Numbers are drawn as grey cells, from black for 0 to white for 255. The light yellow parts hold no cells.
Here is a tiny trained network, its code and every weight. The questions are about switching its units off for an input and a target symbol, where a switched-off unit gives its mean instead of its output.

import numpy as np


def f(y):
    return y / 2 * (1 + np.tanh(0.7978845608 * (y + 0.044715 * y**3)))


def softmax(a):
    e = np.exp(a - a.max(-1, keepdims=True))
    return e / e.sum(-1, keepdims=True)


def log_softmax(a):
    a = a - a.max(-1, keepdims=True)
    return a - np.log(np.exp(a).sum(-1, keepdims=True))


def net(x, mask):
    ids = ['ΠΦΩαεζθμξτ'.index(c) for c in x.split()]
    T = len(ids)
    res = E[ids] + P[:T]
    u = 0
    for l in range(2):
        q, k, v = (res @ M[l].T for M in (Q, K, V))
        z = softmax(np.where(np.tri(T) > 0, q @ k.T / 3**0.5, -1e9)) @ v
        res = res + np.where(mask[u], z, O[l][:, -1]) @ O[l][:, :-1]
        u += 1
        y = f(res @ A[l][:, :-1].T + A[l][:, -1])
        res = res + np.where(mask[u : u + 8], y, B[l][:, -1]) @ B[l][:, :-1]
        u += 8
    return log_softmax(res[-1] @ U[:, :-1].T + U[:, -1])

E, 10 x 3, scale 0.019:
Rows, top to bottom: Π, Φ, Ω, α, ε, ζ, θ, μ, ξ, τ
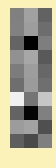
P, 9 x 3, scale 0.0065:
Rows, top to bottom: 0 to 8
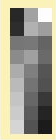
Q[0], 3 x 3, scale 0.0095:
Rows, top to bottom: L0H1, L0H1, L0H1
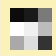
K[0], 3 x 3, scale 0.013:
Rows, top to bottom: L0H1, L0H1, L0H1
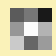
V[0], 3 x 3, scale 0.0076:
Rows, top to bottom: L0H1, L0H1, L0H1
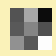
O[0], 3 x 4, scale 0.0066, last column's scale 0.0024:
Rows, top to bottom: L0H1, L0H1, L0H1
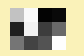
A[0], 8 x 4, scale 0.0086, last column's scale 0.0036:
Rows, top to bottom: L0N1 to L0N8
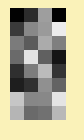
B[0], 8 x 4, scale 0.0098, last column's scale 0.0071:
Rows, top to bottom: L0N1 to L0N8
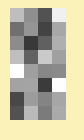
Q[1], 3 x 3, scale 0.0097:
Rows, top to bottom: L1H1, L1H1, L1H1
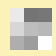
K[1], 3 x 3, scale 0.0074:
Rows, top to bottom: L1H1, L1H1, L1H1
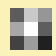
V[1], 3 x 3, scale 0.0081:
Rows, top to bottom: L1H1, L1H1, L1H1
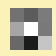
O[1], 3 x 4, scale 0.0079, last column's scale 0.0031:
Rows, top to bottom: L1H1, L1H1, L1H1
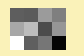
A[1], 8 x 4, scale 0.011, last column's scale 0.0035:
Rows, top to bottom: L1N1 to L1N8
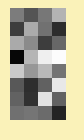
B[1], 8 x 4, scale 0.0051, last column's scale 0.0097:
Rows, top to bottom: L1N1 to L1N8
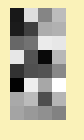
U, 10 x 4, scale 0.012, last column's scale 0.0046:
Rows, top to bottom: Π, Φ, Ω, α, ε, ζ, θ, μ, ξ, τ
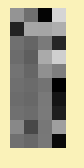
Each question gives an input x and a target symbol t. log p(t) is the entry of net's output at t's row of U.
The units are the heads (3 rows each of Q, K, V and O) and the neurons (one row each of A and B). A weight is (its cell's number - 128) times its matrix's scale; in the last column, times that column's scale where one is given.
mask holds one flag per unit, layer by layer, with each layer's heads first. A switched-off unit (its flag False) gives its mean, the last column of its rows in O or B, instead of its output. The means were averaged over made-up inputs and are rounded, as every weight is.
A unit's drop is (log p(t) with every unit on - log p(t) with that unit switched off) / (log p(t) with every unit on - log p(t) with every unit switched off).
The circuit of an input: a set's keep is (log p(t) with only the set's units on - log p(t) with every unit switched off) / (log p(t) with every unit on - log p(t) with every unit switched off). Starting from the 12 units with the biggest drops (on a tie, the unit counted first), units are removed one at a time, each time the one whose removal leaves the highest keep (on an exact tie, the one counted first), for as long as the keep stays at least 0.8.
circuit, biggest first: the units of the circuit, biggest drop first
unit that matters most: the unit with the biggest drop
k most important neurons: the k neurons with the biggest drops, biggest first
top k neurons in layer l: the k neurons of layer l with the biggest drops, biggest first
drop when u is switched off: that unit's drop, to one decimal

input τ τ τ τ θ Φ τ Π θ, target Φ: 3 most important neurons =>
L0N3, L1N6, L1N1
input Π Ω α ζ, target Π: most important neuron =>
L1N4
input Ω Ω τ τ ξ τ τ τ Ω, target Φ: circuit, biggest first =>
L1N6, L1N1
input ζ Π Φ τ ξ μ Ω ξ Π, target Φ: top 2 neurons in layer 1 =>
L1N2, L1N7
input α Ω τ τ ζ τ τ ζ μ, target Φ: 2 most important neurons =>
L1N6, L1N3
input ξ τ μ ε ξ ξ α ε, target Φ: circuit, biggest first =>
L1H1, L0H1
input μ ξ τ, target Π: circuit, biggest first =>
L0N6, L0N1
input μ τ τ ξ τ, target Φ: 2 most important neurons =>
L1N4, L1N6
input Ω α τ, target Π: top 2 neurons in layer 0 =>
L0N6, L0N1
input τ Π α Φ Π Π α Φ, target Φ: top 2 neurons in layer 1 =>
L1N2, L1N7
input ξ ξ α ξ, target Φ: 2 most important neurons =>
L1N2, L0N3
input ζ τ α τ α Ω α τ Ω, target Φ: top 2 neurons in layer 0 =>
L0N5, L0N2
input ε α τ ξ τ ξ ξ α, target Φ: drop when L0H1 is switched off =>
0.4
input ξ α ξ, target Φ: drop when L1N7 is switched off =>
0.1
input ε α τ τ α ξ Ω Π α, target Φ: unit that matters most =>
L1H1
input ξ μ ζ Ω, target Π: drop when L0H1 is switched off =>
0.4
